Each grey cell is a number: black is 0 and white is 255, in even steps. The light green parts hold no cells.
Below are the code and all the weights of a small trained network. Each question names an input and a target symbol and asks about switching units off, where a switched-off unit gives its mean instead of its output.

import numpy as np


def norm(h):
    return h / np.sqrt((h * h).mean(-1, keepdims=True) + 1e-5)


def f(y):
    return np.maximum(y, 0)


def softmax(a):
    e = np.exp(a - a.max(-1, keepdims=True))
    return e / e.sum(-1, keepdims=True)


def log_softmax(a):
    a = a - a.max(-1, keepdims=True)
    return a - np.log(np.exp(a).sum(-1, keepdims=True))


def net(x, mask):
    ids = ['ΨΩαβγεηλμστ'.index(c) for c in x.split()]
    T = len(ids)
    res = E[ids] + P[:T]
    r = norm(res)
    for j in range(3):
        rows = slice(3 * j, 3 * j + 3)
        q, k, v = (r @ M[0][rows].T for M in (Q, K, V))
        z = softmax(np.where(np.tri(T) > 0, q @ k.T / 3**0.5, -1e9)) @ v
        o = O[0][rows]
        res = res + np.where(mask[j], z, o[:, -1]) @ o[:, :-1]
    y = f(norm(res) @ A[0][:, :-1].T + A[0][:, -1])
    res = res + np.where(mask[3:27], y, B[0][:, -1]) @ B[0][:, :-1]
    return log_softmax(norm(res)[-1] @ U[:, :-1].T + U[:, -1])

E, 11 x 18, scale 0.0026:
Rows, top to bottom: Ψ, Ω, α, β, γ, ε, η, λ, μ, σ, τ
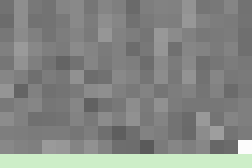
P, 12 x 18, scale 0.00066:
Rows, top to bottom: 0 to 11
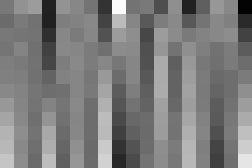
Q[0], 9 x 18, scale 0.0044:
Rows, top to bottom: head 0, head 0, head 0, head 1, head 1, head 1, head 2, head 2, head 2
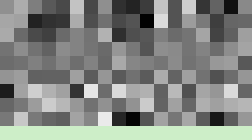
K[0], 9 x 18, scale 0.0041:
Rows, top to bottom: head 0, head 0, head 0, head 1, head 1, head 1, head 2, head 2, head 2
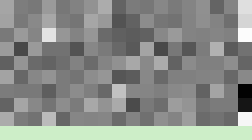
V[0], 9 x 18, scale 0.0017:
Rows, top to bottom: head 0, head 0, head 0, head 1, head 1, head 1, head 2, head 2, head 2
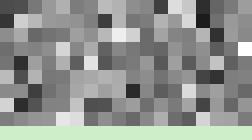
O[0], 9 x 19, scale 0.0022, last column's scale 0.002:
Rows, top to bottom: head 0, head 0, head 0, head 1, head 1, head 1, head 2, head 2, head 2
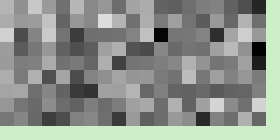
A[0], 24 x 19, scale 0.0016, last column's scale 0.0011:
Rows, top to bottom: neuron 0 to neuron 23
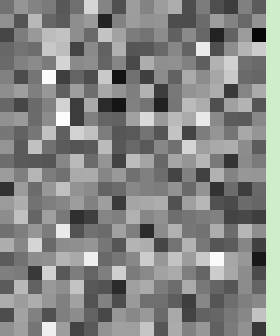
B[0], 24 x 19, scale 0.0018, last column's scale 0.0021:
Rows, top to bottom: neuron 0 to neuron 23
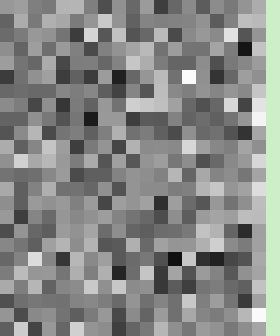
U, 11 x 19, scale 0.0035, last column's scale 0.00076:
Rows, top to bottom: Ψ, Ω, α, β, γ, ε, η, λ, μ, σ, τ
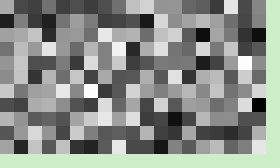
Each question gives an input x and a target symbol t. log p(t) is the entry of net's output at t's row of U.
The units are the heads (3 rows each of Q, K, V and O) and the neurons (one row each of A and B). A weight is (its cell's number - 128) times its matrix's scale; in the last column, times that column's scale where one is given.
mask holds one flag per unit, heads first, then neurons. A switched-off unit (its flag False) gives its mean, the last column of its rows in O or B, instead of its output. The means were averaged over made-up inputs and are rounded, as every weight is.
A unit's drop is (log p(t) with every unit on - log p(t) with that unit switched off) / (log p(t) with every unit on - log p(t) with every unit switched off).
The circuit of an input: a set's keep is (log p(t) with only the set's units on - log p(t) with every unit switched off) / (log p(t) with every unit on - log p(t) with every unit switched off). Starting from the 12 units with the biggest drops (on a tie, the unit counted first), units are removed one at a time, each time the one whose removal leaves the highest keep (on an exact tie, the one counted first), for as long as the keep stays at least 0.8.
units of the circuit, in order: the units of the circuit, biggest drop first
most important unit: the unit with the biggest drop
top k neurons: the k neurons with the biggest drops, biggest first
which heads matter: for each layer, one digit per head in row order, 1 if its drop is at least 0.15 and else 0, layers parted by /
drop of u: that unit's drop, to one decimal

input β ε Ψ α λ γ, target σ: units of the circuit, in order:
(head 2; neuron 18)
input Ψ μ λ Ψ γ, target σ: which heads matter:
101
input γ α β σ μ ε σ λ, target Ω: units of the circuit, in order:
(head 0)
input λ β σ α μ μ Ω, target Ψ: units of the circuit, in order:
(head 0; neuron 7)
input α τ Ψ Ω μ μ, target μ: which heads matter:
110
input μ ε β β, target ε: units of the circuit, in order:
(head 0; neuron 19)
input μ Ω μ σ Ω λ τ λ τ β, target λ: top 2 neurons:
(neuron 5; neuron 10)
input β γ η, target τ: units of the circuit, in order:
(head 2; neuron 8; neuron 7)
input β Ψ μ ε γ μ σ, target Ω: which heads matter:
100
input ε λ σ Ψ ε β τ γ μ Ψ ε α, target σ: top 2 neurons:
(neuron 7; neuron 0)
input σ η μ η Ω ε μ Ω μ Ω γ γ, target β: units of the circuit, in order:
(head 2; neuron 2)
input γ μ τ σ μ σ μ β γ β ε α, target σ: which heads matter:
110
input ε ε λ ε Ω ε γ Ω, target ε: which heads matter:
101
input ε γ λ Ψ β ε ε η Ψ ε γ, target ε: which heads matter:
101
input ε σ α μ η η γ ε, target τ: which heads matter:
101
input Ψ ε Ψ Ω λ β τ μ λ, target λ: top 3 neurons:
(neuron 1; neuron 7; neuron 21)
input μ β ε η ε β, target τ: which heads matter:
010
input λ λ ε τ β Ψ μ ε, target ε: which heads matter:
110
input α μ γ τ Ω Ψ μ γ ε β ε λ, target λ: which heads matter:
110
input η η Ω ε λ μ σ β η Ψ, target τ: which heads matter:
001
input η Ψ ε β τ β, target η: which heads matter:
100
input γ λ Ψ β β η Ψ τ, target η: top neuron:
(neuron 8)
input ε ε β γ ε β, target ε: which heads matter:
101
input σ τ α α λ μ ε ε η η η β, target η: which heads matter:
110
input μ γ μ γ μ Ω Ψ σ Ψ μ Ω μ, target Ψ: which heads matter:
100
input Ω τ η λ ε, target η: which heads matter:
100
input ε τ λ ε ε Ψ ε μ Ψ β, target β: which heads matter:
110
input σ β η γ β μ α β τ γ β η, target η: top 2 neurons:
(neuron 17; neuron 8)
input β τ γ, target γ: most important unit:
head 1
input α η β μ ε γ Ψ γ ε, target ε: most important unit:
head 2
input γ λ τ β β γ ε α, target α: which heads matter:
111
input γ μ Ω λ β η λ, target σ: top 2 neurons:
(neuron 18; neuron 8)
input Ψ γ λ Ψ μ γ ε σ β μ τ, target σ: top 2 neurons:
(neuron 9; neuron 3)
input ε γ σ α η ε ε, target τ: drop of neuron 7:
0.1
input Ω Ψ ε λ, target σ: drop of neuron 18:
0.2
